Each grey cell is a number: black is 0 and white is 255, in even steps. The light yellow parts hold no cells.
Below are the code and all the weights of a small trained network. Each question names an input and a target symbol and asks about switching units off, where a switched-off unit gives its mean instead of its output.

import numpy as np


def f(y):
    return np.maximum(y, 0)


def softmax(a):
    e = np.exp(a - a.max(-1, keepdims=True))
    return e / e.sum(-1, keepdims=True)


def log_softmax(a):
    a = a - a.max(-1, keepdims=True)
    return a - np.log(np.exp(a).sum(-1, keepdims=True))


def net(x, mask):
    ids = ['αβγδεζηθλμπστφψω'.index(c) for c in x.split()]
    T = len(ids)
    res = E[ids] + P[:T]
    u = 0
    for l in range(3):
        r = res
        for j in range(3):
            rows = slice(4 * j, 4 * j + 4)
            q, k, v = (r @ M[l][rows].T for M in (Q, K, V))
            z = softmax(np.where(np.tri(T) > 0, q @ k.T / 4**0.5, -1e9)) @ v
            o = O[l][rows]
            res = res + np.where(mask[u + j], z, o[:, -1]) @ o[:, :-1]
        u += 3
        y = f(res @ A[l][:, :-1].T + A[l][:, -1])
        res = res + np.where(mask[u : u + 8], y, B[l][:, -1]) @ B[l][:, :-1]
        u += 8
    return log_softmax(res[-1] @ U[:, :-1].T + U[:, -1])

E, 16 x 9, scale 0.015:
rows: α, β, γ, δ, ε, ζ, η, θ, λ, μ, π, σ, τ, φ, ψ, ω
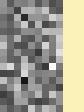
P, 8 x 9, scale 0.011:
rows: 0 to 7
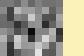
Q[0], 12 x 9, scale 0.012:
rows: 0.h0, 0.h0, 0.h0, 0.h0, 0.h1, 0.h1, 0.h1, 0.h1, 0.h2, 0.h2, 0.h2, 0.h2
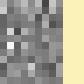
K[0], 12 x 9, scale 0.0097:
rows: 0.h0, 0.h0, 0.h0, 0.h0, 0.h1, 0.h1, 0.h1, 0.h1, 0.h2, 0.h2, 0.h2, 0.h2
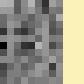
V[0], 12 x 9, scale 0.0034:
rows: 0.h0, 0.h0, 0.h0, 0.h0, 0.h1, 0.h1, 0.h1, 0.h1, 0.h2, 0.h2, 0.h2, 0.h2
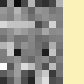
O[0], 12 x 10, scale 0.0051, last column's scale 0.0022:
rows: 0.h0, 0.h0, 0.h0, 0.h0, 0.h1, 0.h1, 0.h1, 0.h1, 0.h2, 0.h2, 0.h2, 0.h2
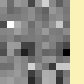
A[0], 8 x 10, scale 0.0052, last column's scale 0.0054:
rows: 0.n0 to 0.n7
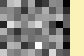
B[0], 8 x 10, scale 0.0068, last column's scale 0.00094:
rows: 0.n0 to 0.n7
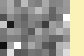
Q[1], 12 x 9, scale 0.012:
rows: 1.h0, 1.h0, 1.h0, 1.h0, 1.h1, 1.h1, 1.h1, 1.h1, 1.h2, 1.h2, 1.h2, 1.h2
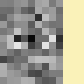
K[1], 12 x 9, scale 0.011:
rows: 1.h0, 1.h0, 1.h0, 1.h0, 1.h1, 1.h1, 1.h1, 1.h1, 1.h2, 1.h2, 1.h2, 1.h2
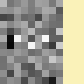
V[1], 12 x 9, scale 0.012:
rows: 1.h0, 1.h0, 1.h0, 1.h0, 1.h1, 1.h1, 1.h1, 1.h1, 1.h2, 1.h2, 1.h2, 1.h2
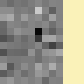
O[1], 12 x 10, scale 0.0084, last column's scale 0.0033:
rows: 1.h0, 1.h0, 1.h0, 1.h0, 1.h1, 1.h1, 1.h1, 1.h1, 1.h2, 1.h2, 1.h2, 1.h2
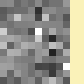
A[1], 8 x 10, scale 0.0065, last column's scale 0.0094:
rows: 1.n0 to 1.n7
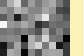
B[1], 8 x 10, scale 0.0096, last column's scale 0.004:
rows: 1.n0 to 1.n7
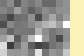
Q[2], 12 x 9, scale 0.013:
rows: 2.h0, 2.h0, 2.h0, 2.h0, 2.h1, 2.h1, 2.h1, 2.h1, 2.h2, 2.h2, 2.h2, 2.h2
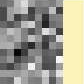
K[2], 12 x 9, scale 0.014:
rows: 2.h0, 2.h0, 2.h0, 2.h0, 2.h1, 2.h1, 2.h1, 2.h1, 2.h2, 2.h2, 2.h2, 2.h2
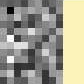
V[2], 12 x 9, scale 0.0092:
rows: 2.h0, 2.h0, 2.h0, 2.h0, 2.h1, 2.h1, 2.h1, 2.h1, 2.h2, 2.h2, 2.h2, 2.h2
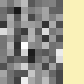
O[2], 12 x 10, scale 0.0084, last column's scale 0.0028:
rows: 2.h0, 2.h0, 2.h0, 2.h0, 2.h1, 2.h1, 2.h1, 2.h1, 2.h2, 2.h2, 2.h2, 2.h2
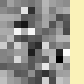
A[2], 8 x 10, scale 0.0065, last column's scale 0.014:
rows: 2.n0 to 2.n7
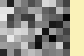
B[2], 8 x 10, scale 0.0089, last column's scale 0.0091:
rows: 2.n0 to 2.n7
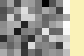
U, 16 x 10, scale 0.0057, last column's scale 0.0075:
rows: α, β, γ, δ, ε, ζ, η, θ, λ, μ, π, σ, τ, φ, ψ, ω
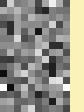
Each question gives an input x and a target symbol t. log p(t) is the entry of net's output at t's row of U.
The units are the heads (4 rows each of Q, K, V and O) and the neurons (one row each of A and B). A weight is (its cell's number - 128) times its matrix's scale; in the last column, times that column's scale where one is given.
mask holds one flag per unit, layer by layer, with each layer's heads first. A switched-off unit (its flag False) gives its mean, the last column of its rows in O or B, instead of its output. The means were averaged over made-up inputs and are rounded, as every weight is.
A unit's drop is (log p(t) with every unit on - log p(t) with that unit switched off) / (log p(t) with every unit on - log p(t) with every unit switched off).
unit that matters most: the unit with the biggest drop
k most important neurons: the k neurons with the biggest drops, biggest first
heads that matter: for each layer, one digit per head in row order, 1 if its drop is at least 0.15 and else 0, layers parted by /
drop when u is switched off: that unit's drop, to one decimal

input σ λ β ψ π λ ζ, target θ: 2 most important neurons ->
(2.n2, 2.n0)
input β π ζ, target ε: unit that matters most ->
2.n6
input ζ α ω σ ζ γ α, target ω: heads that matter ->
000 / 000 / 011
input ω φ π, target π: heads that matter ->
000 / 010 / 011
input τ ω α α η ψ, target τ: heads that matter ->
000 / 010 / 000
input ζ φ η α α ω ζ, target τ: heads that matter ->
000 / 010 / 000
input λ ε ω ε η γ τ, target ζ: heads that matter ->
000 / 010 / 000
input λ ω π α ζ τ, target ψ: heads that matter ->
000 / 000 / 011
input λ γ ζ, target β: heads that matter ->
000 / 000 / 011
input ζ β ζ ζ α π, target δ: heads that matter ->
000 / 000 / 011
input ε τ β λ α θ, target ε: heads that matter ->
000 / 000 / 011
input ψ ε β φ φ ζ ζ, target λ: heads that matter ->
000 / 010 / 010
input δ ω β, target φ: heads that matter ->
000 / 010 / 010
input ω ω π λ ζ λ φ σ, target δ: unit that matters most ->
2.h2
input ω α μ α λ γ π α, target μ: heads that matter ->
010 / 100 / 111
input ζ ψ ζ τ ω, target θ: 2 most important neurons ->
(2.n2, 2.n0)
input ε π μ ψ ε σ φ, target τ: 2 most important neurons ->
(1.n7, 1.n6)
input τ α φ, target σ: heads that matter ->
000 / 010 / 010
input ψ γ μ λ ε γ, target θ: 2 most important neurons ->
(1.n7, 2.n2)
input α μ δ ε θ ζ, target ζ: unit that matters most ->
0.h2
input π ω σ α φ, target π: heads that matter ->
000 / 000 / 011
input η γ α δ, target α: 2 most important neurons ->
(2.n4, 2.n5)
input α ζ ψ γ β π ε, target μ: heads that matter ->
000 / 010 / 010
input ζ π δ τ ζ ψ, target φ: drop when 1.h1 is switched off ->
0.3
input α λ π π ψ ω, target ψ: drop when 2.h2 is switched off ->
0.2
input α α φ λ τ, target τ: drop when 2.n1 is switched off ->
0.0
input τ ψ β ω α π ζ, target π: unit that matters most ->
2.n1
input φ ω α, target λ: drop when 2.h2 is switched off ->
0.2
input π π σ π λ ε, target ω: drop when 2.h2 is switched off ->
0.3
